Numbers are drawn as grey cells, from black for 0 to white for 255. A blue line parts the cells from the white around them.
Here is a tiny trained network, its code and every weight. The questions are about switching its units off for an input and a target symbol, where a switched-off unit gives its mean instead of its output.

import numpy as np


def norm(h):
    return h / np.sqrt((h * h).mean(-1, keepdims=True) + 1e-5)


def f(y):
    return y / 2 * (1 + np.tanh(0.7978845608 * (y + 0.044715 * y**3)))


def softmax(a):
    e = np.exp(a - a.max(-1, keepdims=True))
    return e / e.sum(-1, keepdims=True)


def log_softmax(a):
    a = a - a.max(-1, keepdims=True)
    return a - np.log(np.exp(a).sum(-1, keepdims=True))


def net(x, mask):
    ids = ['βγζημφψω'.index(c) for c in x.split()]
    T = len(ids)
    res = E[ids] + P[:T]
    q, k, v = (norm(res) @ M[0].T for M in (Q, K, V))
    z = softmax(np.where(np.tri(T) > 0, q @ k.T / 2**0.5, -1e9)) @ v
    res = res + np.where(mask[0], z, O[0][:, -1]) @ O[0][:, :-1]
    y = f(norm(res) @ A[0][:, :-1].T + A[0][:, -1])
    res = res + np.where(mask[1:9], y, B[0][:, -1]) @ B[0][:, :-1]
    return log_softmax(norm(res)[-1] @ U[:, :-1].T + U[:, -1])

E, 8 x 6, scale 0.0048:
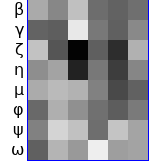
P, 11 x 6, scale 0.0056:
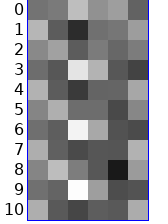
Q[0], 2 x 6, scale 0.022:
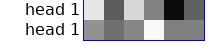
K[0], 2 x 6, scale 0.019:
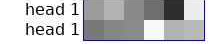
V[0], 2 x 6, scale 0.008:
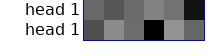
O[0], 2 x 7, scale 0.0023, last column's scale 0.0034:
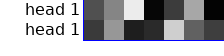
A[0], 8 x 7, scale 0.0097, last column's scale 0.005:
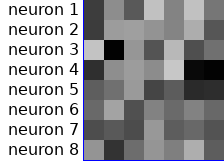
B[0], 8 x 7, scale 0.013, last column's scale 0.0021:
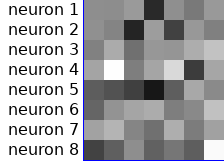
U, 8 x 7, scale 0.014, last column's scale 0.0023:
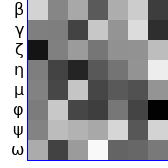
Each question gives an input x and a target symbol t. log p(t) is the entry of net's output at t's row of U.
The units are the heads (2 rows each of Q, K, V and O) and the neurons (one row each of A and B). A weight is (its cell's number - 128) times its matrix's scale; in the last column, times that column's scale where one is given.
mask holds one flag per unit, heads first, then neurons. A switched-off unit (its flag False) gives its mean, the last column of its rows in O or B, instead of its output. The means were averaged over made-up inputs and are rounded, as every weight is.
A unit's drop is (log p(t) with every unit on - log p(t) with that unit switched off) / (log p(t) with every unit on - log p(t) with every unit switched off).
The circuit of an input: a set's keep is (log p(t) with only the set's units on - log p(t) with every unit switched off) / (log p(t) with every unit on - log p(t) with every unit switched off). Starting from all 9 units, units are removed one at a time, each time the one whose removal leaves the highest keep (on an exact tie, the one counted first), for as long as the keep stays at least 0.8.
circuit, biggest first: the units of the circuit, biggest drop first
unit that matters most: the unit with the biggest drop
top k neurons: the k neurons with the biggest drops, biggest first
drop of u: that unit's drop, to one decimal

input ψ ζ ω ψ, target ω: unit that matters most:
head 1
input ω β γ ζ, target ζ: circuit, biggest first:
[neuron 8; neuron 3]
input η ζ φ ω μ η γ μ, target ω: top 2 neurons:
[neuron 5; neuron 1]
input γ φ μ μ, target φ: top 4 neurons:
[neuron 5; neuron 4; neuron 8; neuron 6]
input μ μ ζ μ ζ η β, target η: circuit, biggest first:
[neuron 5; head 1]
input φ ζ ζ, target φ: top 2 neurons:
[neuron 7; neuron 3]
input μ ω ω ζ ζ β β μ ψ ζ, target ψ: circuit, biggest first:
[head 1; neuron 7]
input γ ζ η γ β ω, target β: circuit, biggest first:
[neuron 1; neuron 8]
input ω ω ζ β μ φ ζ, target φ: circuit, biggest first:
[head 1; neuron 7]
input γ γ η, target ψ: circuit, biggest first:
[neuron 6; neuron 7]
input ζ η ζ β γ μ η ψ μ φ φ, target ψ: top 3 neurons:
[neuron 6; neuron 5; neuron 7]
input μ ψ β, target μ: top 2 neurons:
[neuron 3; neuron 2]
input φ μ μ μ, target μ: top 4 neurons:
[neuron 5; neuron 6; neuron 2; neuron 3]
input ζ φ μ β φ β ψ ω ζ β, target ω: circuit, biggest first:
[head 1]
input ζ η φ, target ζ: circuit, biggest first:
[neuron 6; neuron 4]
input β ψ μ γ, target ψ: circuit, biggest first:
[head 1; neuron 4]
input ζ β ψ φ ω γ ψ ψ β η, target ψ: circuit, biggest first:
[head 1; neuron 7]
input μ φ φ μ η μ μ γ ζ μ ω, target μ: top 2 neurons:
[neuron 1; neuron 8]
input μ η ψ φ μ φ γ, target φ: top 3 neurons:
[neuron 5; neuron 4; neuron 6]
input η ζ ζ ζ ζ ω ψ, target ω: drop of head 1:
0.7
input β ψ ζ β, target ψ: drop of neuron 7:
0.0
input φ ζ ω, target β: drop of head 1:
0.1
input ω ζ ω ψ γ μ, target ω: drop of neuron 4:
0.2
